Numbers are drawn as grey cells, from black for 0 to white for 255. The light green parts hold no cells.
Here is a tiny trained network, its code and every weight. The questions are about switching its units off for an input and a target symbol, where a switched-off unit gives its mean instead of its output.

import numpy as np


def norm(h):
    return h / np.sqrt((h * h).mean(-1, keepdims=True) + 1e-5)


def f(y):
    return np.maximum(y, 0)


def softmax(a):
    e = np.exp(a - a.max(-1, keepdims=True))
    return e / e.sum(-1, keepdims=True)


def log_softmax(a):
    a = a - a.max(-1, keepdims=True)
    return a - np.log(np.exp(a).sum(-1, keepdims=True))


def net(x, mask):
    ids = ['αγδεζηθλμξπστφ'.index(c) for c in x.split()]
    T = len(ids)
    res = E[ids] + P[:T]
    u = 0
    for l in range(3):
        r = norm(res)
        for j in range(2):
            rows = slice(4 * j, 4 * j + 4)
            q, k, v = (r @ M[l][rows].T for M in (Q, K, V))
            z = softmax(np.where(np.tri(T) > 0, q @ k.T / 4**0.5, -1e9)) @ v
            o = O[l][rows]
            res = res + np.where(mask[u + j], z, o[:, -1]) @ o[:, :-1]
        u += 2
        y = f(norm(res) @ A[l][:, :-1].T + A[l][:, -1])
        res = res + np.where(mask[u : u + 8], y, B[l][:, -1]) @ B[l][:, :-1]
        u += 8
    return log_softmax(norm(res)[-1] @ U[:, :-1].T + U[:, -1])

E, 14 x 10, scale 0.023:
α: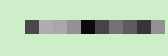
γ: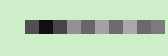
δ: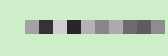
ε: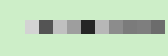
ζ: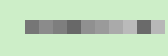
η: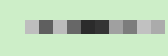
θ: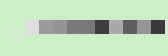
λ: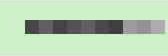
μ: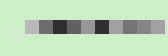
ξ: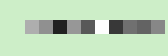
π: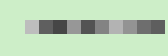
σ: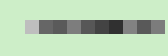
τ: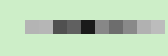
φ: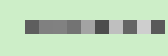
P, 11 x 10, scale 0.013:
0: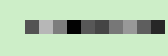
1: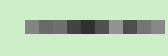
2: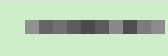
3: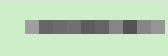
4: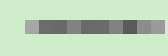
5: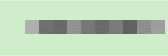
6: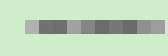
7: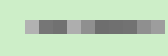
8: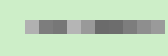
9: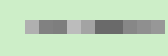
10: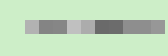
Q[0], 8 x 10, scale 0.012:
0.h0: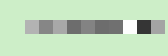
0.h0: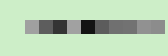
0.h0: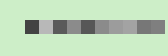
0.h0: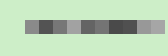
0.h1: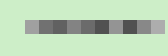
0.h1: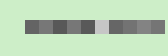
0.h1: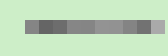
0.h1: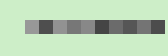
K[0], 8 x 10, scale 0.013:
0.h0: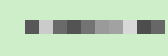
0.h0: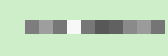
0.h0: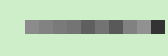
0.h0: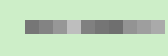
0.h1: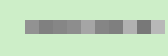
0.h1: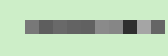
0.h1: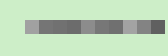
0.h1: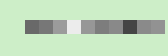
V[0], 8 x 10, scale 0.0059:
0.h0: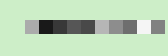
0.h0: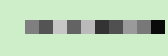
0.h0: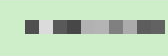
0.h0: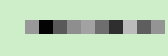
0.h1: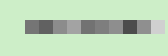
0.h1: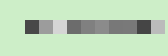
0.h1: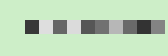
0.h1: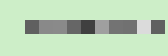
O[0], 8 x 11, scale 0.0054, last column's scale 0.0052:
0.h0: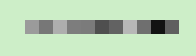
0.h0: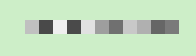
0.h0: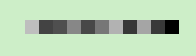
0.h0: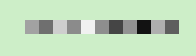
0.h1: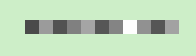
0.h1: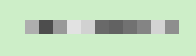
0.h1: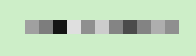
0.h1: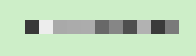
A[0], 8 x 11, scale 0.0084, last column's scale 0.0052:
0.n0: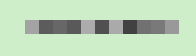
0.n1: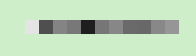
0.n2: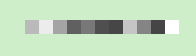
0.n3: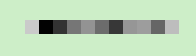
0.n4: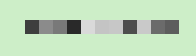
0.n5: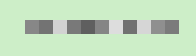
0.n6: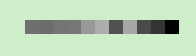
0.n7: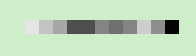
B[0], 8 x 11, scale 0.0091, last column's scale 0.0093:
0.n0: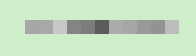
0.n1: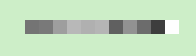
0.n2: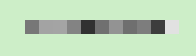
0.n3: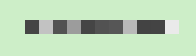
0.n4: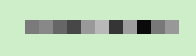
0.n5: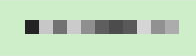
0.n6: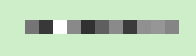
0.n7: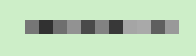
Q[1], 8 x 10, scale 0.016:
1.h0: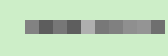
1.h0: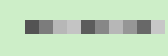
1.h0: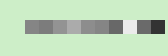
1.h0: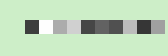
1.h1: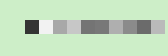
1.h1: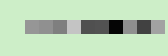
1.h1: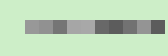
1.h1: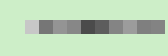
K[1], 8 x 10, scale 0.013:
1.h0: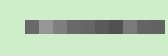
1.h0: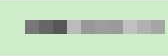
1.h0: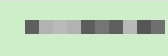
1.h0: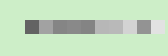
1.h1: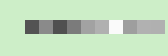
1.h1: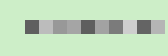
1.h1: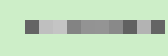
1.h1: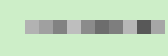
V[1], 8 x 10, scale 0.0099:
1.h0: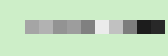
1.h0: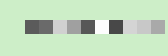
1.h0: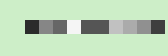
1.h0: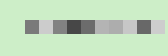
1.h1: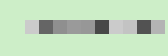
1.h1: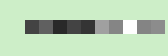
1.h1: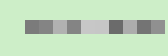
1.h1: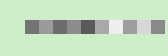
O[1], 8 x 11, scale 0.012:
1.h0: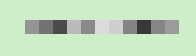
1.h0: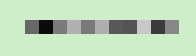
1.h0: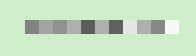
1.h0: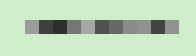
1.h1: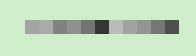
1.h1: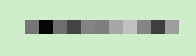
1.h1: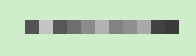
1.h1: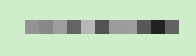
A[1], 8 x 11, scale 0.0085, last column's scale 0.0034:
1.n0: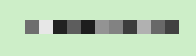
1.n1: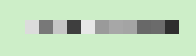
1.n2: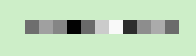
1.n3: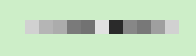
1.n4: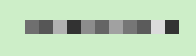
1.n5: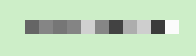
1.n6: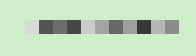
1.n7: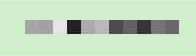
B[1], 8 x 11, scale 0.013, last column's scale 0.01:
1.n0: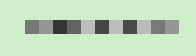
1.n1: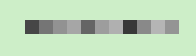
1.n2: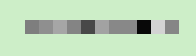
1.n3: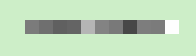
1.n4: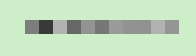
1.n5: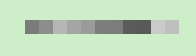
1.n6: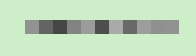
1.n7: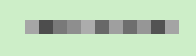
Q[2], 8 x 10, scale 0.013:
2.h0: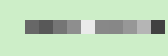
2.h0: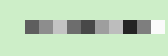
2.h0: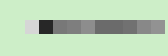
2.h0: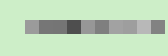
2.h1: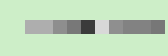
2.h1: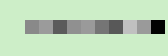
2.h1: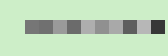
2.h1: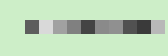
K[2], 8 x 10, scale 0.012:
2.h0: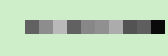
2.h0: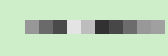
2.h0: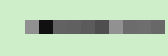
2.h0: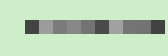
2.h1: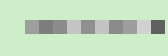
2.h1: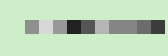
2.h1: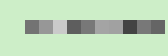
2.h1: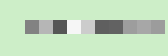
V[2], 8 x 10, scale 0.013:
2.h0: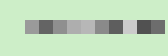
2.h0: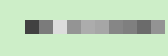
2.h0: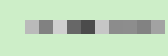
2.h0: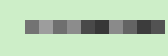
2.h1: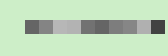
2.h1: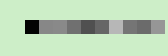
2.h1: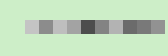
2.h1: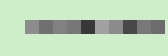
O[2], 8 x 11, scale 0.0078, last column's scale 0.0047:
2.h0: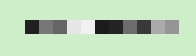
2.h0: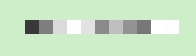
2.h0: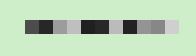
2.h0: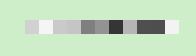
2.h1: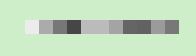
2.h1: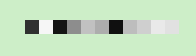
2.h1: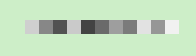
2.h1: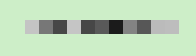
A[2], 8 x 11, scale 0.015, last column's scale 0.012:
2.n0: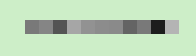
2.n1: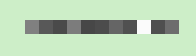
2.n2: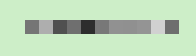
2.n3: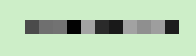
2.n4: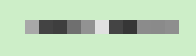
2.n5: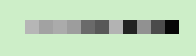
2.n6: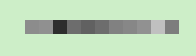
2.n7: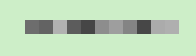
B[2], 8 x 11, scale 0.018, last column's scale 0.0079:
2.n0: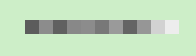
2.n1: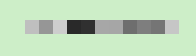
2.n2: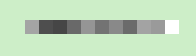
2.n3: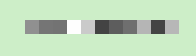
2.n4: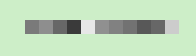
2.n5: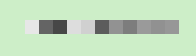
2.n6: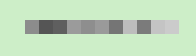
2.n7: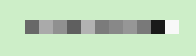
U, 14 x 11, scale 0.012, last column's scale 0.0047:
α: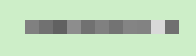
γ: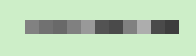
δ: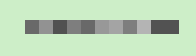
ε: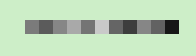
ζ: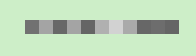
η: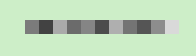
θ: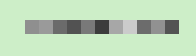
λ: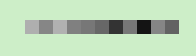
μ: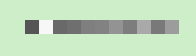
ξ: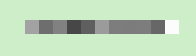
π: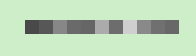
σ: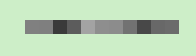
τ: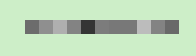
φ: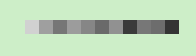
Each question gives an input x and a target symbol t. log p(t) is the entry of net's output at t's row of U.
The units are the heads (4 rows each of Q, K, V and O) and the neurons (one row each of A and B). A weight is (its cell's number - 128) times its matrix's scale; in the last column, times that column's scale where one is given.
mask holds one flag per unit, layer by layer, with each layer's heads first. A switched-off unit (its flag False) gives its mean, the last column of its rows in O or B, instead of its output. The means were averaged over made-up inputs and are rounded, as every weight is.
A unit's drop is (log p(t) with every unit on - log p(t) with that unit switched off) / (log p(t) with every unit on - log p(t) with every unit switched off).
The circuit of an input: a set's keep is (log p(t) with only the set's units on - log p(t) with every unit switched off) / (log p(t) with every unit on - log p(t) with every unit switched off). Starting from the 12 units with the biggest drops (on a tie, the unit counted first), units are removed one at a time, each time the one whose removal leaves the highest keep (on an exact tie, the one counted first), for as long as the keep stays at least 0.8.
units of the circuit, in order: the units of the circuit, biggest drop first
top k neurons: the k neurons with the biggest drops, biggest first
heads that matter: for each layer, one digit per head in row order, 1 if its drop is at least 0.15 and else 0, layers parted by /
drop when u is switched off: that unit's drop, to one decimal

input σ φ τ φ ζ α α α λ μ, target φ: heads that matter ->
11 / 11 / 10
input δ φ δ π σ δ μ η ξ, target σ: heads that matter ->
00 / 00 / 00
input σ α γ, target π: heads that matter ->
00 / 11 / 00
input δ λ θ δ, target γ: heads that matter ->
00 / 11 / 01
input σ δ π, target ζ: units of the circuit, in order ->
[1.h0]
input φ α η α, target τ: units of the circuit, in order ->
[1.h0, 2.h0]
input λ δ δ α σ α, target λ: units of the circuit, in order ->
[2.h1, 2.h0]
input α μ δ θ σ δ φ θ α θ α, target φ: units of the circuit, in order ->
[2.h1, 1.h1]
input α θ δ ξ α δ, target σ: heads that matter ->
00 / 10 / 10
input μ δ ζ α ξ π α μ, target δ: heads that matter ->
11 / 11 / 00
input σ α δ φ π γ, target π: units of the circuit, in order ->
[1.h1, 0.n3, 1.h0]
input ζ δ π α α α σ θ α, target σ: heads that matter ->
00 / 10 / 00
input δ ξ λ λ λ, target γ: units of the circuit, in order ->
[2.n3, 1.h0]
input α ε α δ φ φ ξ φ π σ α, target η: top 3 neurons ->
[0.n2, 0.n0, 0.n4]
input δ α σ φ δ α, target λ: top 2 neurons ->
[0.n3, 0.n4]
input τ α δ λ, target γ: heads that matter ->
00 / 00 / 00
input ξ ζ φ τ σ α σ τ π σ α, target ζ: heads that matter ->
10 / 11 / 00
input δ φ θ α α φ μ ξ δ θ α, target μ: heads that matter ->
01 / 10 / 01
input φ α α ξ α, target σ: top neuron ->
[2.n4]
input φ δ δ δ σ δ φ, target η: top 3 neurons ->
[0.n5, 1.n5, 1.n7]
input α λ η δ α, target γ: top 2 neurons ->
[0.n2, 2.n3]
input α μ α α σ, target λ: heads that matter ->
10 / 01 / 01
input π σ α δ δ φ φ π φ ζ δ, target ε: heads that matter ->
11 / 10 / 00
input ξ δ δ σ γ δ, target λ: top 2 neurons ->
[0.n0, 1.n2]
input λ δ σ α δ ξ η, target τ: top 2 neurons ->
[0.n5, 2.n1]
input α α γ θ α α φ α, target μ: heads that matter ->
01 / 11 / 01
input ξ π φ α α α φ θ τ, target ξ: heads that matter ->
00 / 00 / 00
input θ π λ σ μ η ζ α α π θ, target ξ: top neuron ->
[2.n1]
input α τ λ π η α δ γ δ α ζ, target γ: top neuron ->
[0.n1]
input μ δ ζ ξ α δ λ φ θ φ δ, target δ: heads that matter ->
11 / 11 / 00
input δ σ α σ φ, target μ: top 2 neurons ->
[0.n0, 1.n0]
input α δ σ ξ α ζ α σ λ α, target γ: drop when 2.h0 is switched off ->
0.2
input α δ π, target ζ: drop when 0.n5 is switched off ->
-0.1
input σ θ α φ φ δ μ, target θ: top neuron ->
[0.n0]
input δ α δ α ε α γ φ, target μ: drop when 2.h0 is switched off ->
-0.1
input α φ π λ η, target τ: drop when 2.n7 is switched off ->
0.0
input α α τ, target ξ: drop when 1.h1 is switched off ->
0.1
